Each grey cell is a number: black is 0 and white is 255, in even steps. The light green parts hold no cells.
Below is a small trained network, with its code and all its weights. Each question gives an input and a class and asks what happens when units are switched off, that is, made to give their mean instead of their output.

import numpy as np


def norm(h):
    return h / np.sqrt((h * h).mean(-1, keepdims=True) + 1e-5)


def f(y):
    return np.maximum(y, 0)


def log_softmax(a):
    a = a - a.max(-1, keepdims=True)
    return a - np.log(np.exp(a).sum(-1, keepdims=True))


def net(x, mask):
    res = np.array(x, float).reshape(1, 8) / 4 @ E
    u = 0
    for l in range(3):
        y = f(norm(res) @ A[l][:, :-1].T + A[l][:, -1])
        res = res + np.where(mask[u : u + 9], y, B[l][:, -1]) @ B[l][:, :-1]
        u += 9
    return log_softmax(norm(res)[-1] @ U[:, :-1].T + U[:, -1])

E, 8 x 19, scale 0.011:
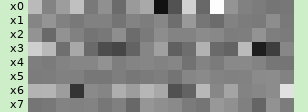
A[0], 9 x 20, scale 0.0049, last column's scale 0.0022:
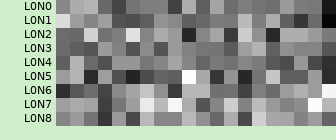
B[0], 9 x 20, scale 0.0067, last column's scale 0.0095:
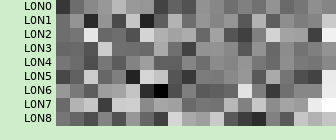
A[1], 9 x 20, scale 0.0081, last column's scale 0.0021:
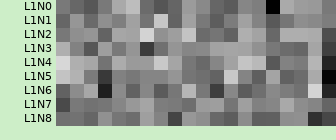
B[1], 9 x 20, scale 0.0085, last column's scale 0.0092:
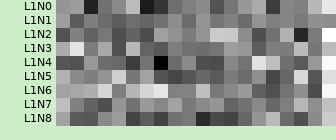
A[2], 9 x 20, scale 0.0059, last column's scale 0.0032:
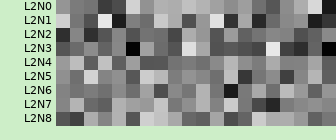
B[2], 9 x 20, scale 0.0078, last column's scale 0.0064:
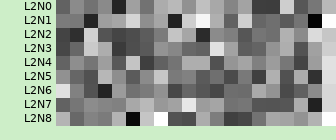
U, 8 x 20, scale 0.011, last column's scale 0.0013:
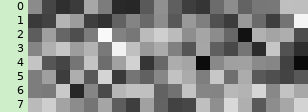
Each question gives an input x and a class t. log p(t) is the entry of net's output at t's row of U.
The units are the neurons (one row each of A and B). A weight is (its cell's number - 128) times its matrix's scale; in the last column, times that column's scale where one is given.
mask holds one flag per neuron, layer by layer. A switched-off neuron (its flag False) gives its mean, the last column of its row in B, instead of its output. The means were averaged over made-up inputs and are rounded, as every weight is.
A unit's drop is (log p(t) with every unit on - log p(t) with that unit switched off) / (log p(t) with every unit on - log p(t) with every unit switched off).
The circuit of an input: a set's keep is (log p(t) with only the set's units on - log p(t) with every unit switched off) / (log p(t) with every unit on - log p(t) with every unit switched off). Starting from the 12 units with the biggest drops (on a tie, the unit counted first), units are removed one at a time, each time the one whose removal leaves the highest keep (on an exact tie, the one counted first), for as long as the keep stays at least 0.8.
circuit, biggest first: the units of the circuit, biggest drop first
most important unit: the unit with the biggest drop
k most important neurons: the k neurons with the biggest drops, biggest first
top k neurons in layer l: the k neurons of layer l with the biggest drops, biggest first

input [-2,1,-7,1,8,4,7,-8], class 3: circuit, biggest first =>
[L1N6]
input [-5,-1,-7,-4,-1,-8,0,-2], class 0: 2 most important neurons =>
[L0N6; L0N7]
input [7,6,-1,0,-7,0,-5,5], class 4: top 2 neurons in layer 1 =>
[L1N0; L1N2]
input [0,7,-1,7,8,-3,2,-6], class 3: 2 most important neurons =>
[L0N5; L0N6]
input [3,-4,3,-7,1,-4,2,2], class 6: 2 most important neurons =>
[L0N2; L1N2]
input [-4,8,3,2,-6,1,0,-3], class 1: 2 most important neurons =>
[L0N5; L0N7]
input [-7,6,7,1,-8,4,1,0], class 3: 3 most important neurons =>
[L1N6; L0N5; L1N4]
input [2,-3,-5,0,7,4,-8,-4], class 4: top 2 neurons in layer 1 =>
[L1N4; L1N0]
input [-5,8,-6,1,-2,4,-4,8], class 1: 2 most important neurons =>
[L0N5; L2N3]
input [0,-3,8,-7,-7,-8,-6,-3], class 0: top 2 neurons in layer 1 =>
[L1N0; L1N6]
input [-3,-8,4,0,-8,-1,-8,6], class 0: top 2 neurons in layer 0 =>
[L0N2; L0N6]
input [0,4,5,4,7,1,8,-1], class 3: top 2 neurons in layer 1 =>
[L1N6; L1N0]
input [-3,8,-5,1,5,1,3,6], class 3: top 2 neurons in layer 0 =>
[L0N5; L0N1]
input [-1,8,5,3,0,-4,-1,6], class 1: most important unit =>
L0N7
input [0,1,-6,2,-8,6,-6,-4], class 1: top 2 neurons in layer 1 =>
[L1N6; L1N8]
